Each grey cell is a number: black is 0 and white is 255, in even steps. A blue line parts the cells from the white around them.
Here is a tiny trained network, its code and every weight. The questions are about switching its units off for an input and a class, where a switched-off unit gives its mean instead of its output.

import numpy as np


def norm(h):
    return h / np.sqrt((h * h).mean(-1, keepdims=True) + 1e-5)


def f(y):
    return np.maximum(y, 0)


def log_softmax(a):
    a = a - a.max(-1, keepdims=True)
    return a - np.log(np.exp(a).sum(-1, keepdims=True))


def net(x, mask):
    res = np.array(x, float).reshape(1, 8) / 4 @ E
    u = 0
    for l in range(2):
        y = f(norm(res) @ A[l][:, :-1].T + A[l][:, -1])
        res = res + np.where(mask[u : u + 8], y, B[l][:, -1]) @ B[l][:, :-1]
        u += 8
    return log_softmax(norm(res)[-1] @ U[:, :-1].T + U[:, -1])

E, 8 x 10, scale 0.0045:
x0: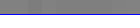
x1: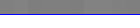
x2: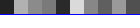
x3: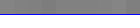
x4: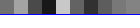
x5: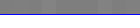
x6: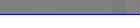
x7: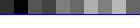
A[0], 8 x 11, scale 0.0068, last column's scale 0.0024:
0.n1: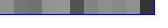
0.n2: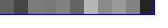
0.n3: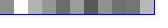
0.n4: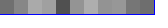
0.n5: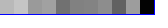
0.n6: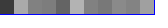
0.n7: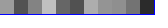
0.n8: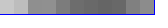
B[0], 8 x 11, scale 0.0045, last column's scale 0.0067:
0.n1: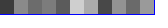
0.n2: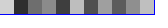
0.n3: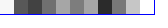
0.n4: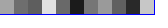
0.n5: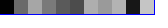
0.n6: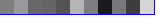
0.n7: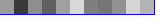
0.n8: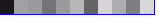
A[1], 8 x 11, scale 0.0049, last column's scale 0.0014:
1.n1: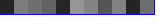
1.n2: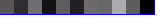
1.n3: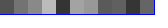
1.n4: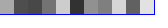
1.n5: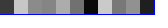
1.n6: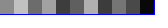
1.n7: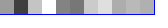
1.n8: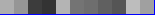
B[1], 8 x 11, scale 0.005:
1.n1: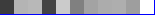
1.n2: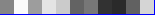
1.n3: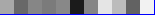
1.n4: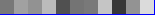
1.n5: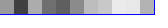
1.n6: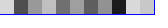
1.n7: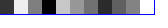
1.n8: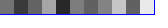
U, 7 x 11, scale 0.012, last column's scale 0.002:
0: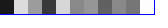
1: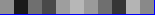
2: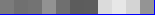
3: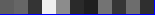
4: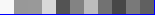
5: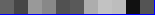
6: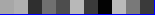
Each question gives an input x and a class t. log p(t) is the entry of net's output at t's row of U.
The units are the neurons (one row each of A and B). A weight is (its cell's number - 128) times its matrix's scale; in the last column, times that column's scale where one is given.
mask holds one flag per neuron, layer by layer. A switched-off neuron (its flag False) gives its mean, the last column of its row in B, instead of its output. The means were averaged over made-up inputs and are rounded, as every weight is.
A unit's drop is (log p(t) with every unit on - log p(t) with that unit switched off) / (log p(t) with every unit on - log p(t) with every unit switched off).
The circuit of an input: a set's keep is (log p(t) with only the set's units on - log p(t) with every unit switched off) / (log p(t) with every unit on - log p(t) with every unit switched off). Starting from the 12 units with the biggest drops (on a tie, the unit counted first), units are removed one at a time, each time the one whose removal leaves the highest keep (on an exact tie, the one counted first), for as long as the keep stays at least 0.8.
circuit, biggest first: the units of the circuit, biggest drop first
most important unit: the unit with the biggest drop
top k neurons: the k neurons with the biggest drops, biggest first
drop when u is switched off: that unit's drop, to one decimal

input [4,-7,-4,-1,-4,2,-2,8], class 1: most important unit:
0.n2
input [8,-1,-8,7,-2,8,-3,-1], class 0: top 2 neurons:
[1.n7; 0.n3]
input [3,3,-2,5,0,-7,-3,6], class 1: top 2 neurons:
[0.n2; 0.n4]
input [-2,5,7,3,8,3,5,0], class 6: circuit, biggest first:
[0.n8; 1.n7]
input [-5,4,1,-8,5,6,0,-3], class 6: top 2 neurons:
[0.n3; 1.n3]
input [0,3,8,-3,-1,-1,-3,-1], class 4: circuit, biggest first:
[1.n6; 0.n4]
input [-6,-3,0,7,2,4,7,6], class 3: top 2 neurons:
[1.n2; 1.n7]
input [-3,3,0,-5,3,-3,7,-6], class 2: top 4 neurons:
[0.n8; 0.n6; 0.n5; 1.n7]
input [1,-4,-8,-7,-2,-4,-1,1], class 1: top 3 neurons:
[0.n7; 0.n5; 1.n1]
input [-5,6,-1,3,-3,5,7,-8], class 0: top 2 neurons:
[0.n8; 1.n7]
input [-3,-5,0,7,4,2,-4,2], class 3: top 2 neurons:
[0.n8; 0.n5]
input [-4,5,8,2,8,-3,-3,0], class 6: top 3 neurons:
[0.n5; 0.n8; 1.n7]
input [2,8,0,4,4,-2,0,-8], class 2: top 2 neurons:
[0.n8; 0.n6]
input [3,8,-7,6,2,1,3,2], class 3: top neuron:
[0.n3]
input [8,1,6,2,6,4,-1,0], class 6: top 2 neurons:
[0.n5; 0.n8]
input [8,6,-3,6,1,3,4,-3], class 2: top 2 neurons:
[0.n8; 1.n5]
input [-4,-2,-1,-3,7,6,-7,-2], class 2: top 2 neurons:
[1.n5; 0.n6]
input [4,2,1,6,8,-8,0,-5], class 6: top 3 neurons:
[0.n3; 1.n3; 1.n1]
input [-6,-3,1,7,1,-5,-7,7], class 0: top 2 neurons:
[0.n3; 1.n2]
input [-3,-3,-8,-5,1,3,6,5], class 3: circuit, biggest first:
[1.n2]
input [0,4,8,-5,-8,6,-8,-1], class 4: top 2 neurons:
[1.n6; 0.n5]
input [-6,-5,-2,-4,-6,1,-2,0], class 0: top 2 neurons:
[1.n7; 0.n3]
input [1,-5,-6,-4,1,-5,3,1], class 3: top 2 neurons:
[0.n3; 1.n1]
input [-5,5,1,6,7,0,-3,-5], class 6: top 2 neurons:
[0.n3; 1.n3]
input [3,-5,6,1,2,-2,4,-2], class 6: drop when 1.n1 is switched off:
0.0
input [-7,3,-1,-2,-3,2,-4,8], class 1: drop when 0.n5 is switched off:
0.1
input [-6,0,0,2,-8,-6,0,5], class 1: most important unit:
0.n7
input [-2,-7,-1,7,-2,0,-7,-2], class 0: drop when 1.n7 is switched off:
0.3
